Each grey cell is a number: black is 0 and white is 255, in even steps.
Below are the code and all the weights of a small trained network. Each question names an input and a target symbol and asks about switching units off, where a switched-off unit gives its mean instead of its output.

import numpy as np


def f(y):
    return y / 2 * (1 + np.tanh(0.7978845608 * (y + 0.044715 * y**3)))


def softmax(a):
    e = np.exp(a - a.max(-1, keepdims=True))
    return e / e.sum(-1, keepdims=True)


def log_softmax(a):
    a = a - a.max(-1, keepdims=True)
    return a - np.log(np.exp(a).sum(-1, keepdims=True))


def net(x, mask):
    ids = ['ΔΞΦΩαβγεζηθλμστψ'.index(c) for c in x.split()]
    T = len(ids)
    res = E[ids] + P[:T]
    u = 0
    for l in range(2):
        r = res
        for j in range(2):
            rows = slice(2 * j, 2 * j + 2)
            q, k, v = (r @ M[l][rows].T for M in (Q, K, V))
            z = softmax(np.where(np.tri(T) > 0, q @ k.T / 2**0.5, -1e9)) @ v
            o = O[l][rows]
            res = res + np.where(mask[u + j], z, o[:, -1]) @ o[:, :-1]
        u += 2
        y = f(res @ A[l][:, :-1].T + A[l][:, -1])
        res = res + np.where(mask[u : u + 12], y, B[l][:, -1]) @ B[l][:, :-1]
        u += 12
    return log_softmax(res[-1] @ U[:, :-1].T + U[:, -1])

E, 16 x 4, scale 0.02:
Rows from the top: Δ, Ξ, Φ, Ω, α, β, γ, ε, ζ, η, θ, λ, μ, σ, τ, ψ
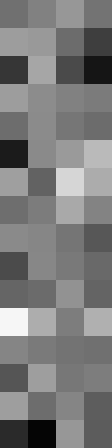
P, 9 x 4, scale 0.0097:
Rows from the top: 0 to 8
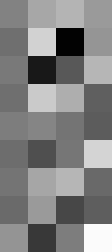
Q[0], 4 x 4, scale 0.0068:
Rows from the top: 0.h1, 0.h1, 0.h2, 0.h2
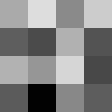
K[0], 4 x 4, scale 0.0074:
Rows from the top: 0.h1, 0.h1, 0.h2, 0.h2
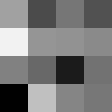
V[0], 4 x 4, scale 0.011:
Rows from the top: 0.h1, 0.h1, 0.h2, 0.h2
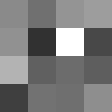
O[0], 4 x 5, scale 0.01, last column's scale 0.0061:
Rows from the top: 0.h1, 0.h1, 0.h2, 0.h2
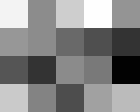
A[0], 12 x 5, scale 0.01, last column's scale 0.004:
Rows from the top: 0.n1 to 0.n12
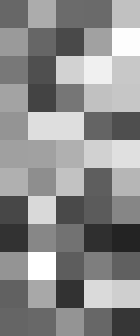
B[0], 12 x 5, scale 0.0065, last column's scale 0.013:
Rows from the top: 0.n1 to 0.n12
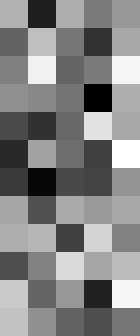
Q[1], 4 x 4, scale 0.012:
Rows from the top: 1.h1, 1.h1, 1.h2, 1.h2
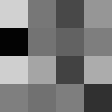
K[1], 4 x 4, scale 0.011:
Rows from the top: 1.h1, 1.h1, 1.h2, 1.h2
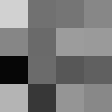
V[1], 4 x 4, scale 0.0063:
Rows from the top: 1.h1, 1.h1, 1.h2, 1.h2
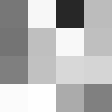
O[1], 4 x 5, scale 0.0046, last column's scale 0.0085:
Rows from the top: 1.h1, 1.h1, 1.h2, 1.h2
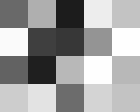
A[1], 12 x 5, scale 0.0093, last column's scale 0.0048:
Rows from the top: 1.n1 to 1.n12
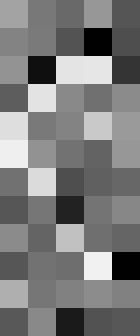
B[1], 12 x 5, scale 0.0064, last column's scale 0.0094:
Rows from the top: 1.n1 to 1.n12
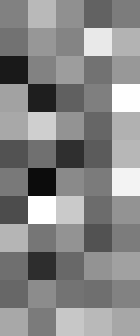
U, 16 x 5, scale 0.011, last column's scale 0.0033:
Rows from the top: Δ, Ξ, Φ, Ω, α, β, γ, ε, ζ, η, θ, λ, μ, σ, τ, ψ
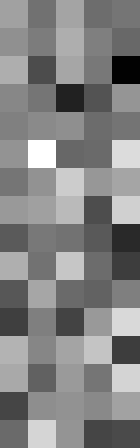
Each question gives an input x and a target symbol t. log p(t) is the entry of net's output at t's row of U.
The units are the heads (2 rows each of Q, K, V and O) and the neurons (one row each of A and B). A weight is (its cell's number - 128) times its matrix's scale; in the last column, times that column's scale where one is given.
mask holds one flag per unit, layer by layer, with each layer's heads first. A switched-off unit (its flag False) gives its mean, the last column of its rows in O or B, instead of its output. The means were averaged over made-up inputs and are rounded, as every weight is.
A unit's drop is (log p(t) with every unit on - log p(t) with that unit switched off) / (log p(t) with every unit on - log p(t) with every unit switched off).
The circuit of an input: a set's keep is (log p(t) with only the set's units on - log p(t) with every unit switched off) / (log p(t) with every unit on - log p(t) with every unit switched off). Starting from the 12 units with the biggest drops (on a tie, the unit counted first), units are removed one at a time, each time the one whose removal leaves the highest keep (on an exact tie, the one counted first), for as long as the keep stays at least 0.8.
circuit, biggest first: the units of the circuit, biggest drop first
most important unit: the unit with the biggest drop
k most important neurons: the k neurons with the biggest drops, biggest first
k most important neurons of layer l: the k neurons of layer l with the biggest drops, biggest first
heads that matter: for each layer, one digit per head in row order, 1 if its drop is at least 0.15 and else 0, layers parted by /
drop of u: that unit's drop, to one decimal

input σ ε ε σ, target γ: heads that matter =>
00 / 00
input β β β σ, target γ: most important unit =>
0.n10
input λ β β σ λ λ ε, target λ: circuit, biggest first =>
[0.n11, 0.n5, 0.n7]
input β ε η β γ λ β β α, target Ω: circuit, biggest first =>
[1.n6, 0.h2, 0.n4]
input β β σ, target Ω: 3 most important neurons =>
[0.n11, 1.n6, 1.n7]
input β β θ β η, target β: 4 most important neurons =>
[1.n7, 1.n5, 1.n4, 0.n7]
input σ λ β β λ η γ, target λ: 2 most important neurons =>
[0.n11, 0.n5]
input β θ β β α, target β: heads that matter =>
01 / 01
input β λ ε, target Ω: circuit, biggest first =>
[1.n6, 0.n4, 0.h2, 0.n10]
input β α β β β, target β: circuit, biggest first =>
[0.h2, 0.n7]
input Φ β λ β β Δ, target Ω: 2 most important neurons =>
[1.n6, 0.n5]
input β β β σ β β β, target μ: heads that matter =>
01 / 01
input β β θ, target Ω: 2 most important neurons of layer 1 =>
[1.n6, 1.n7]
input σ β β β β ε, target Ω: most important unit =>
0.h2
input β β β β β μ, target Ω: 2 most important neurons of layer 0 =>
[0.n11, 0.n4]
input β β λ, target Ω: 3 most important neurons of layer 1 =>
[1.n7, 1.n6, 1.n4]
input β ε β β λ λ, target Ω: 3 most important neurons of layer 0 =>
[0.n4, 0.n3, 0.n10]
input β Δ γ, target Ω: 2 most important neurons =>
[1.n6, 1.n7]
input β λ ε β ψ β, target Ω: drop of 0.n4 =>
0.1
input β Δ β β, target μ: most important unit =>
0.h2
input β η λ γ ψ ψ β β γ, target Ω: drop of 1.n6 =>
0.2
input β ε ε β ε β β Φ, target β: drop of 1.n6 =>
0.1
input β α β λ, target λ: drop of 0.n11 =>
0.1
